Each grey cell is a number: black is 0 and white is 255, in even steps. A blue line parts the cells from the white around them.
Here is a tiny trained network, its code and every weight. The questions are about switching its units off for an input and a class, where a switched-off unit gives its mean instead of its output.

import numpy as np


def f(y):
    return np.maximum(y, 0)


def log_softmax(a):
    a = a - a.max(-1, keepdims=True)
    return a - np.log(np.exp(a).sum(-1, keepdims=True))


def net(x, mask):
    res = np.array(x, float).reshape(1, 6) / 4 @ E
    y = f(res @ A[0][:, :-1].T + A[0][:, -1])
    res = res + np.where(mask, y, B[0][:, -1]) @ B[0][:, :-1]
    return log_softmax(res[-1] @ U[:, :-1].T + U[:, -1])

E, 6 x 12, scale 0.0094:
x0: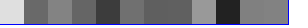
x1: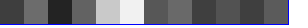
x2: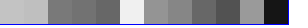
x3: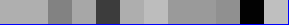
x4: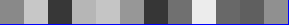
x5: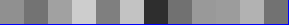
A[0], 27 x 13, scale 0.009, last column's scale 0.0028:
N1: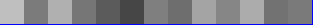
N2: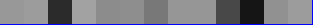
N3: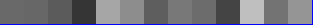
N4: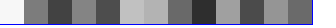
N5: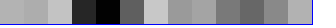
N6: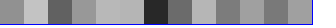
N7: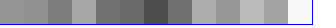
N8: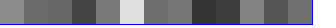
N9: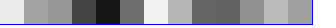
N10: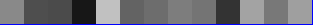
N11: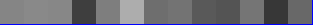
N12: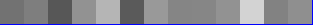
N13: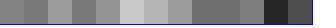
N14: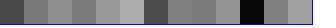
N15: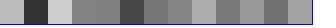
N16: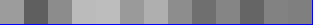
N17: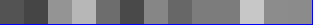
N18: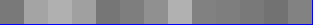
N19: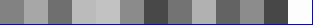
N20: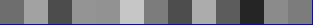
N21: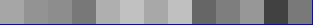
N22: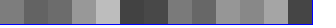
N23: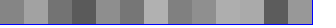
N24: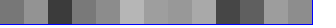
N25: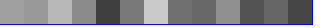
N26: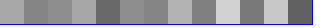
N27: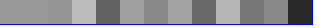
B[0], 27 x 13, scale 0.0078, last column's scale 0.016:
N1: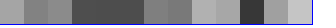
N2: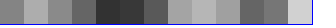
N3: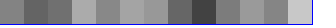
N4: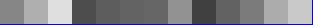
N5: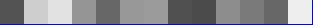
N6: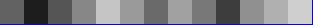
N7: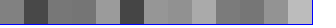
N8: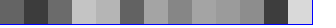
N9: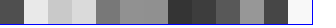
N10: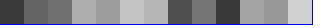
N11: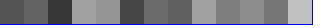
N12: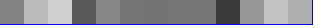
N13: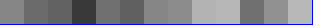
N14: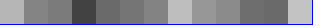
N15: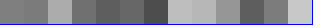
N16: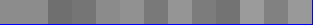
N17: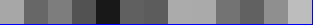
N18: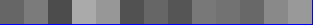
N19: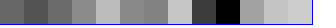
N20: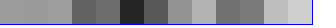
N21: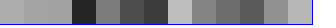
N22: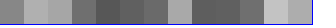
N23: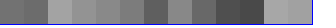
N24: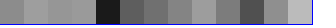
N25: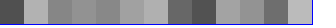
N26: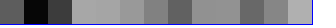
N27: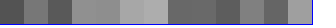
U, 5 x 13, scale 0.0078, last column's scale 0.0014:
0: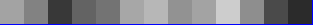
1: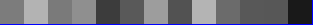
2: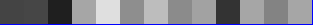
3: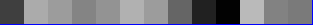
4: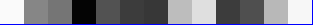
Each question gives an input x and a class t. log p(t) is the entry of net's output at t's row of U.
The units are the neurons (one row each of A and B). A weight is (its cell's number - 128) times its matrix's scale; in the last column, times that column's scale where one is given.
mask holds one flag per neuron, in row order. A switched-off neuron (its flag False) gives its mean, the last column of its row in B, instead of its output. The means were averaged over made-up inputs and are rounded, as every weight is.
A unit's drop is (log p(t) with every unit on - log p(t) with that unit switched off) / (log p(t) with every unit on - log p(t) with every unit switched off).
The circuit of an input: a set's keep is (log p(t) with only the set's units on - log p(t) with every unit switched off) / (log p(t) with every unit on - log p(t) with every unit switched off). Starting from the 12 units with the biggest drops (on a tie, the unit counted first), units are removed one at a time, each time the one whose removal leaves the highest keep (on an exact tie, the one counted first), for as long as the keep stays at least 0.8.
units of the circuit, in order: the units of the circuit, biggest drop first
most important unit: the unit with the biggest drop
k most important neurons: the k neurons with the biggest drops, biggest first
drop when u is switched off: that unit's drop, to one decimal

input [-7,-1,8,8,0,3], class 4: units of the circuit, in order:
N21
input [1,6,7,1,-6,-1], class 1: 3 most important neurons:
N13; N19; N8
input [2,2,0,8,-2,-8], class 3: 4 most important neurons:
N9; N4; N5; N1
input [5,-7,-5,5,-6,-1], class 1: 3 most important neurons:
N1; N15; N19
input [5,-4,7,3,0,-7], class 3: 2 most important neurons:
N9; N5
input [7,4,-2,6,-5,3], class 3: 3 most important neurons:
N4; N1; N9
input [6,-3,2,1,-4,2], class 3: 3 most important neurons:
N9; N2; N5
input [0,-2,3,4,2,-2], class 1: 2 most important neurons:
N19; N10
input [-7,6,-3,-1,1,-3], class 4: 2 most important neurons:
N9; N14
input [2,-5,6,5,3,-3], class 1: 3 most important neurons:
N19; N10; N2
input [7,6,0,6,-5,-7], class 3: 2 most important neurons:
N9; N4
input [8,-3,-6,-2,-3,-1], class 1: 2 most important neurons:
N9; N5
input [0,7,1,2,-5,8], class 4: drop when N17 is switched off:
-0.1
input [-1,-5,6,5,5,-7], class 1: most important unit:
N2
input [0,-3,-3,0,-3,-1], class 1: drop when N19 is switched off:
0.2
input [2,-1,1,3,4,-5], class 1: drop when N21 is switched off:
0.2
